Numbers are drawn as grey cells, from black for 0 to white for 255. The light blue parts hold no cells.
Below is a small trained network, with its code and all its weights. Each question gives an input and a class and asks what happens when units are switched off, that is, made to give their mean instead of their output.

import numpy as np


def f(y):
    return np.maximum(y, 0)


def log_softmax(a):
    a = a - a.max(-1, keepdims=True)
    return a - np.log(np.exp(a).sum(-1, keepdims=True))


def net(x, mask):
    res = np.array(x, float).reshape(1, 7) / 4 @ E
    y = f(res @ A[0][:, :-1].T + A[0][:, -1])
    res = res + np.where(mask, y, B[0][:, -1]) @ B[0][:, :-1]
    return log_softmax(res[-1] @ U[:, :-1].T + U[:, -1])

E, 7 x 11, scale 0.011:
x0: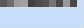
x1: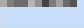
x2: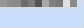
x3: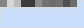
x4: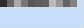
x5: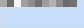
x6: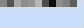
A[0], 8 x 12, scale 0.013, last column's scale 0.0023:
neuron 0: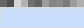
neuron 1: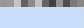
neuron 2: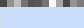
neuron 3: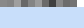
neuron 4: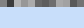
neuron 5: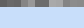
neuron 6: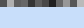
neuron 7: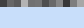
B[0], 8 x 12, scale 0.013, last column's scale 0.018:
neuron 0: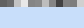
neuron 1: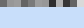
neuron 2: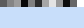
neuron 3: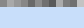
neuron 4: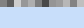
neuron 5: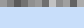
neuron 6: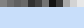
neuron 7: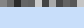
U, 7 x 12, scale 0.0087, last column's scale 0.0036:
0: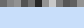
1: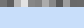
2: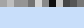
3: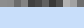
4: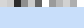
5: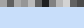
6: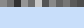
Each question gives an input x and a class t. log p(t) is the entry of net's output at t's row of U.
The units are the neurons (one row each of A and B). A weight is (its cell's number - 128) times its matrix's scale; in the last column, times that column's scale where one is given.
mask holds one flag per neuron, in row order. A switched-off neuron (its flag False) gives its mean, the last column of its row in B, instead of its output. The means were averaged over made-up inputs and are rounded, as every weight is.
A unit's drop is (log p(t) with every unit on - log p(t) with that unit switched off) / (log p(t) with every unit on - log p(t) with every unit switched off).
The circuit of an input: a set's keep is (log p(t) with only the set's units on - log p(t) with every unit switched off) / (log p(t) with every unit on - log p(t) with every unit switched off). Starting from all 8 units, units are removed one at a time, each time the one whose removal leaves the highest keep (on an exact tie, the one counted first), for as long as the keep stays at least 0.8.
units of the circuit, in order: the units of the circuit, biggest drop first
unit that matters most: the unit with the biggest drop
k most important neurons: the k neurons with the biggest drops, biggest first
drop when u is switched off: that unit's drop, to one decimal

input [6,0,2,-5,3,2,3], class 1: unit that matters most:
neuron 0
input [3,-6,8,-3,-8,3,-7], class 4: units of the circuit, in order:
neuron 2; neuron 6
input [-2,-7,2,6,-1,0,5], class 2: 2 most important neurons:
neuron 1; neuron 3
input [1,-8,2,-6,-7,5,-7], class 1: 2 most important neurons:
neuron 0; neuron 2
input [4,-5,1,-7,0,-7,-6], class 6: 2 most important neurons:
neuron 2; neuron 5
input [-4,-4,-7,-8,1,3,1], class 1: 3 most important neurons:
neuron 0; neuron 2; neuron 4
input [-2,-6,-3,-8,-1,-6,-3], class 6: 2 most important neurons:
neuron 2; neuron 7
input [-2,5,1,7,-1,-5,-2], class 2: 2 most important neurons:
neuron 1; neuron 3
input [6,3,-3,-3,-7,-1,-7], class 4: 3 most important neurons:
neuron 2; neuron 6; neuron 7
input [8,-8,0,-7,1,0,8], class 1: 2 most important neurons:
neuron 0; neuron 4
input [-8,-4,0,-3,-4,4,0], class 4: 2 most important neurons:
neuron 2; neuron 1
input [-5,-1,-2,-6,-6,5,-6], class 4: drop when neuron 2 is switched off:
0.1
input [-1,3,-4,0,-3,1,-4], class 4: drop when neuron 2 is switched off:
0.7
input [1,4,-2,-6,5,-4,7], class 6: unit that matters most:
neuron 7
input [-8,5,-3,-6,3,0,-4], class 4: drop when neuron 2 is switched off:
0.3
